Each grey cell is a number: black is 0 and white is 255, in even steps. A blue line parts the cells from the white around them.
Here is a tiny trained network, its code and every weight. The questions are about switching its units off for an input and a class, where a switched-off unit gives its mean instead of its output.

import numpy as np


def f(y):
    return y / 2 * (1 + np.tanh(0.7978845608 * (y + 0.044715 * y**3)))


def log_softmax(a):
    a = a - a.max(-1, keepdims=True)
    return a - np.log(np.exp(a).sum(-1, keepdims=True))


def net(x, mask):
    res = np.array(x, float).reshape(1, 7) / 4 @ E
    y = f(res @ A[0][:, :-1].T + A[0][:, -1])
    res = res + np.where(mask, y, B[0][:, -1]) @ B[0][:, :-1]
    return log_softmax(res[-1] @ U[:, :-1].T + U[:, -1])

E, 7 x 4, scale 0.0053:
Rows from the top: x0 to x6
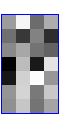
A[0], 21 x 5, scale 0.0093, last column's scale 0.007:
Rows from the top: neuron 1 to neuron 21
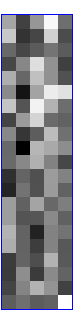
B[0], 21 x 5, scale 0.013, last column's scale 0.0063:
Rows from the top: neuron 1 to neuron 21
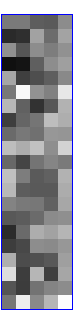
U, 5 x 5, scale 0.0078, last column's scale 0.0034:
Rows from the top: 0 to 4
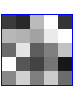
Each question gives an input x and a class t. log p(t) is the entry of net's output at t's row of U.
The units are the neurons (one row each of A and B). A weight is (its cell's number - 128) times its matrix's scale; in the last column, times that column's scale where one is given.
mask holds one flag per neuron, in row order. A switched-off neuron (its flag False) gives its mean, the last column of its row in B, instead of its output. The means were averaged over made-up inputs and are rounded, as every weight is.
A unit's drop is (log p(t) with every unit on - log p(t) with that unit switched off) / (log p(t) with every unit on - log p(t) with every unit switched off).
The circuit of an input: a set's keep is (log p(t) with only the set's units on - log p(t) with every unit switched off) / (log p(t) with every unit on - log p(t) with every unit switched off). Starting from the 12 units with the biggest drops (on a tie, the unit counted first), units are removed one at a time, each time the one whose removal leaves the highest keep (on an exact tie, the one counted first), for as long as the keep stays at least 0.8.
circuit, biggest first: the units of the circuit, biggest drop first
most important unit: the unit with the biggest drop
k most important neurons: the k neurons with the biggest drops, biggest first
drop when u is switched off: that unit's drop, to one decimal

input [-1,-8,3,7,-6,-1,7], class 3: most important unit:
neuron 19
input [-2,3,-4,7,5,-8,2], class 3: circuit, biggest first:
[neuron 13; neuron 12]
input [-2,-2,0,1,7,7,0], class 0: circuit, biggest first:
[neuron 4; neuron 8]
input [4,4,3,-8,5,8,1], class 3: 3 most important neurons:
[neuron 7; neuron 21; neuron 6]
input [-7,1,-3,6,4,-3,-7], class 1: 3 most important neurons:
[neuron 10; neuron 21; neuron 6]
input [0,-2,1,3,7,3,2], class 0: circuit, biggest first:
[neuron 4; neuron 8]
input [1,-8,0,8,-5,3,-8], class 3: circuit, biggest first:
[neuron 19; neuron 18]
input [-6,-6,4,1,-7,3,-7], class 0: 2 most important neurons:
[neuron 2; neuron 16]
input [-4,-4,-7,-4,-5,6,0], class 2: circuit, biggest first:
[neuron 6; neuron 1]
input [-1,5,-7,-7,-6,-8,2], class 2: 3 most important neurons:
[neuron 6; neuron 21; neuron 19]
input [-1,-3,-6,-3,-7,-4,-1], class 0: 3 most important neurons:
[neuron 2; neuron 16; neuron 17]
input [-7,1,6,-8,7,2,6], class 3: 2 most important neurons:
[neuron 7; neuron 5]
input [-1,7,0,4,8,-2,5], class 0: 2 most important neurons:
[neuron 4; neuron 8]
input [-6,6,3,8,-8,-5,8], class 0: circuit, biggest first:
[neuron 16]
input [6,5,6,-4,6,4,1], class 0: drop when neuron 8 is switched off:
0.3
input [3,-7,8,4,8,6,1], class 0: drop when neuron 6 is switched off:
0.1
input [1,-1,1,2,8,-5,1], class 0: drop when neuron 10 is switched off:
0.0
